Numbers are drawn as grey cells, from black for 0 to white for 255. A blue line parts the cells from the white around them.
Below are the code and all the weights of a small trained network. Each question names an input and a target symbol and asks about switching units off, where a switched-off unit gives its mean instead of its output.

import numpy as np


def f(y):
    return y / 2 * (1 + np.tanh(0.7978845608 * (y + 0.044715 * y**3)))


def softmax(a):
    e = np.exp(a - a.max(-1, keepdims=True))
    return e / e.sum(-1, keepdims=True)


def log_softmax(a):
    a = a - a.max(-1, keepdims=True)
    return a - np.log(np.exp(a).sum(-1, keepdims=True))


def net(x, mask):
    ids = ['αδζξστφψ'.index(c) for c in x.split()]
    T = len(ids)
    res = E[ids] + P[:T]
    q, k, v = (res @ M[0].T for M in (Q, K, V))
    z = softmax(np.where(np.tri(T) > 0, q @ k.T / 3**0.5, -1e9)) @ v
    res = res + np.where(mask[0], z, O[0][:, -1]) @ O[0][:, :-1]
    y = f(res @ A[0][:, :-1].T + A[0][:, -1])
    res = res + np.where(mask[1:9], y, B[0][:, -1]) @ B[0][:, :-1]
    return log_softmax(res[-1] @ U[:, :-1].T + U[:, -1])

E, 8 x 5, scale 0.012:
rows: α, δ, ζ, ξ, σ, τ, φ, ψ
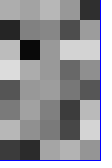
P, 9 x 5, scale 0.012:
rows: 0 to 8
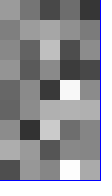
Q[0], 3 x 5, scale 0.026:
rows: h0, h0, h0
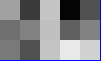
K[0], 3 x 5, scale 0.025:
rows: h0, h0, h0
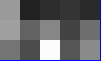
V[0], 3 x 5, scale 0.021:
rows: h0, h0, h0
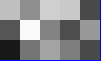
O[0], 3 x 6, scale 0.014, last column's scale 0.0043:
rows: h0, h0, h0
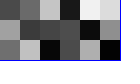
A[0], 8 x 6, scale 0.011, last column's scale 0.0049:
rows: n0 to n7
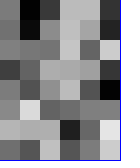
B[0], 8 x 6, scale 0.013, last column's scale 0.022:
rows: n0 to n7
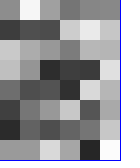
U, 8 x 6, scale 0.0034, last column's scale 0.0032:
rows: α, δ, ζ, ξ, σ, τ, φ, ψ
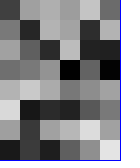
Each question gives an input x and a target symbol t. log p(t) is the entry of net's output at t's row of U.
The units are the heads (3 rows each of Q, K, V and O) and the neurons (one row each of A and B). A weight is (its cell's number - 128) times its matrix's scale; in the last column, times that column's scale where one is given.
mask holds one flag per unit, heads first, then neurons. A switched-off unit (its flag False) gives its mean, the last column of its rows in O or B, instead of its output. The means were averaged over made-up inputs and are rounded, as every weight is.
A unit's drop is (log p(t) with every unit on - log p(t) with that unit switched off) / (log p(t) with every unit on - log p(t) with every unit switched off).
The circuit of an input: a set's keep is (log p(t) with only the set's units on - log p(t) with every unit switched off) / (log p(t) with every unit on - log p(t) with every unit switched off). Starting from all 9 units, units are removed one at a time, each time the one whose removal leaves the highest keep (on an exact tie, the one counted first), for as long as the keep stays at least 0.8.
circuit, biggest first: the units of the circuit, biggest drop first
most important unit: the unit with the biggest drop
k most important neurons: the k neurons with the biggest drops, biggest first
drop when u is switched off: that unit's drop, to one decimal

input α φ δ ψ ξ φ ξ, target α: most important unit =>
h0
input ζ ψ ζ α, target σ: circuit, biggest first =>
h0, n3
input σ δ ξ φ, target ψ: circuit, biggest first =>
h0, n7
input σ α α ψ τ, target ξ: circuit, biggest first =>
h0, n1
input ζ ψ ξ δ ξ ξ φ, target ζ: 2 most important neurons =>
n5, n4
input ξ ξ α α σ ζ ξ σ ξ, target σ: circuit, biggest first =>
n3, h0
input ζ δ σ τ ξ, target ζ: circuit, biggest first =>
h0, n5
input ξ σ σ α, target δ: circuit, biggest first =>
n7, h0
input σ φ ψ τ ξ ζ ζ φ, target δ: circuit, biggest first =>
h0, n7
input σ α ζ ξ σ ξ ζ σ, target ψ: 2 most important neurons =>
n7, n2
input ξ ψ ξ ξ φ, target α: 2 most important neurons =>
n3, n6
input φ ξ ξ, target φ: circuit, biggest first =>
h0, n3, n4, n2
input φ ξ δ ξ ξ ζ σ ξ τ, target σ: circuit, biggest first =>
n3, h0, n6
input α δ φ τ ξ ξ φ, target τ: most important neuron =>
n7
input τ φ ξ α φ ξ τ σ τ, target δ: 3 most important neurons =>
n7, n4, n2
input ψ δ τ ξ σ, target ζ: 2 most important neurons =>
n5, n4
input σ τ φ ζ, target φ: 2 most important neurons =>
n1, n6
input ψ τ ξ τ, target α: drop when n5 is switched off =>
0.1
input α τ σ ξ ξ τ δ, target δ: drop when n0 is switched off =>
0.0
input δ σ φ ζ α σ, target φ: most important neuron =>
n3
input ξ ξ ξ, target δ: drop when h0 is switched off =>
0.4
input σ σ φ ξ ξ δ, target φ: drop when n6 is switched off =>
0.2
